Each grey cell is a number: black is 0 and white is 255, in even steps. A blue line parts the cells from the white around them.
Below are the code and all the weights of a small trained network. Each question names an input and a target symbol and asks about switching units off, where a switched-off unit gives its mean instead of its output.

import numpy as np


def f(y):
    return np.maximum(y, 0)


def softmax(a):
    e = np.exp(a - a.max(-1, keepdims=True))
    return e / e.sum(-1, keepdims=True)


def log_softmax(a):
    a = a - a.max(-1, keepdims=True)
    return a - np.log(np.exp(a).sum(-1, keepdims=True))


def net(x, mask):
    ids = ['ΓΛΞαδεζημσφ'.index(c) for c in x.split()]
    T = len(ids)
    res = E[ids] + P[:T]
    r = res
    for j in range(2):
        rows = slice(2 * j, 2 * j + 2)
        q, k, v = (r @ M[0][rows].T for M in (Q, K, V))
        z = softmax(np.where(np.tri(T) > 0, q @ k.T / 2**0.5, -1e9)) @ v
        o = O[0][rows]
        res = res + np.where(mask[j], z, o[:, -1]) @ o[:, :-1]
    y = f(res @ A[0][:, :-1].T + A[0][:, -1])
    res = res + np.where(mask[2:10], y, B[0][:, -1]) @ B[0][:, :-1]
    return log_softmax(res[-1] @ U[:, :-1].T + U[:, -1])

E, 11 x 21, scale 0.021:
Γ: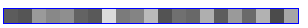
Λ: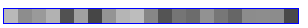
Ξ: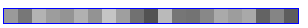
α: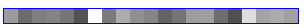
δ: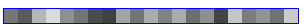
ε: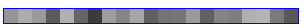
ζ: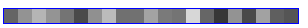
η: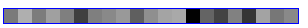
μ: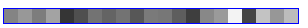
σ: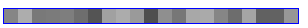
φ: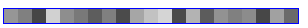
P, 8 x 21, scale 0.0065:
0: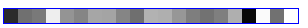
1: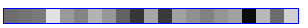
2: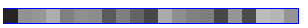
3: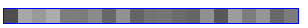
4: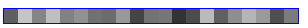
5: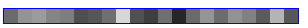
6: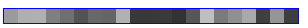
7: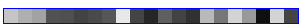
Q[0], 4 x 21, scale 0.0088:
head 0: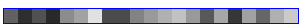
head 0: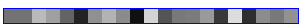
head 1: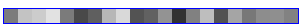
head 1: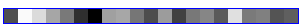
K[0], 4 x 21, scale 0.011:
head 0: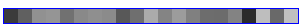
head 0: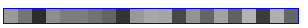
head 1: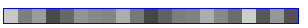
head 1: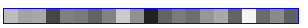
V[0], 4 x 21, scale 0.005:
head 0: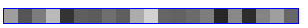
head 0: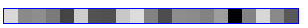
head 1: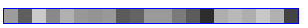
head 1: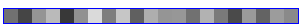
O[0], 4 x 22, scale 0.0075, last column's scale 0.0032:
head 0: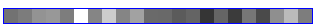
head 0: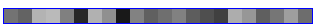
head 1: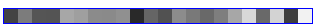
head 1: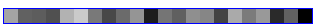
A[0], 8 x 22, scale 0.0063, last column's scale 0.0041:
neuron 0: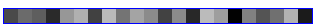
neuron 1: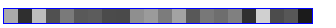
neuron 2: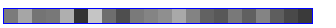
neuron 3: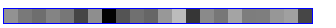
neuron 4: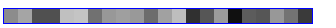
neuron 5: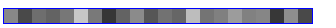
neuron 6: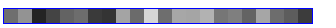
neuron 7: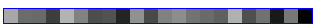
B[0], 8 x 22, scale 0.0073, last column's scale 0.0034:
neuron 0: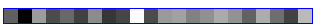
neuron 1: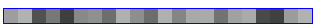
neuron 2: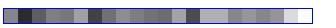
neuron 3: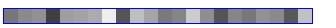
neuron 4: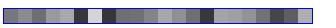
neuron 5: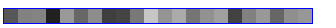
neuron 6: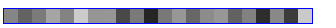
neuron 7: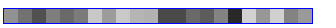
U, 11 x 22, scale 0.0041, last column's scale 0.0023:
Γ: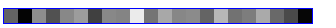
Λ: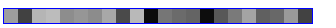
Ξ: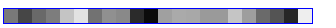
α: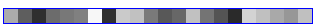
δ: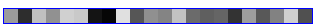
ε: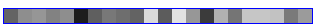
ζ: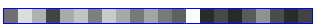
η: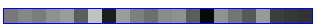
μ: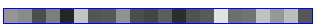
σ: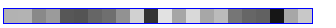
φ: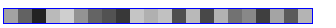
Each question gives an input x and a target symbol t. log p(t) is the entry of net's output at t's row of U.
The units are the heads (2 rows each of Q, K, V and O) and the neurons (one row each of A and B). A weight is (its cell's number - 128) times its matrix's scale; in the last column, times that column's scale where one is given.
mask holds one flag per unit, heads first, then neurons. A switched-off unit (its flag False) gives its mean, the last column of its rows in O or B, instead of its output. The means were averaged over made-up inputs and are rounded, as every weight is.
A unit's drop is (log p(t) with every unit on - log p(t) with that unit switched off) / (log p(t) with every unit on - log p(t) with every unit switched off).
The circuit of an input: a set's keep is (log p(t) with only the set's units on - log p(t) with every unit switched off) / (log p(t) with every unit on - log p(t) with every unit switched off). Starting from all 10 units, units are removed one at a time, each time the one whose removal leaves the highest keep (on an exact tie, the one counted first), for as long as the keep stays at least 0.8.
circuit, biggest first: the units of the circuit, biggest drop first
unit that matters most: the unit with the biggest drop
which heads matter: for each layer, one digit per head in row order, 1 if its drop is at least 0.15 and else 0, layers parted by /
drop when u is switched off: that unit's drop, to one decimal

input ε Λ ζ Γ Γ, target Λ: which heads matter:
10
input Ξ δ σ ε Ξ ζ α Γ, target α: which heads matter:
01
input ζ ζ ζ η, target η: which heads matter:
10
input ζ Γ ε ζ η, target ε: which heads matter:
01
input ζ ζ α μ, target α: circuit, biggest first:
(head 1; neuron 7; neuron 3)
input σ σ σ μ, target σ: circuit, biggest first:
(head 1; neuron 1)
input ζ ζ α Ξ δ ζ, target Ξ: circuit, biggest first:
(head 0; head 1; neuron 6)
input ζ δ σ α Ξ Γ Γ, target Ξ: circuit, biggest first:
(head 0; neuron 6; head 1)
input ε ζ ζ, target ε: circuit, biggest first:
(head 1; head 0)
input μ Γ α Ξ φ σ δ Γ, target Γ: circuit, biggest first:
(head 0; neuron 0)
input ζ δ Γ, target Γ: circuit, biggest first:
(neuron 0; head 0)
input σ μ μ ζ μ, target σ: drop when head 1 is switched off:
0.7
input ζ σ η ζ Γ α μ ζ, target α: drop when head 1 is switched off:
1.0
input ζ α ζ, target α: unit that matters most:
head 1
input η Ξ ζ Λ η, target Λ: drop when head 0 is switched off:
0.9
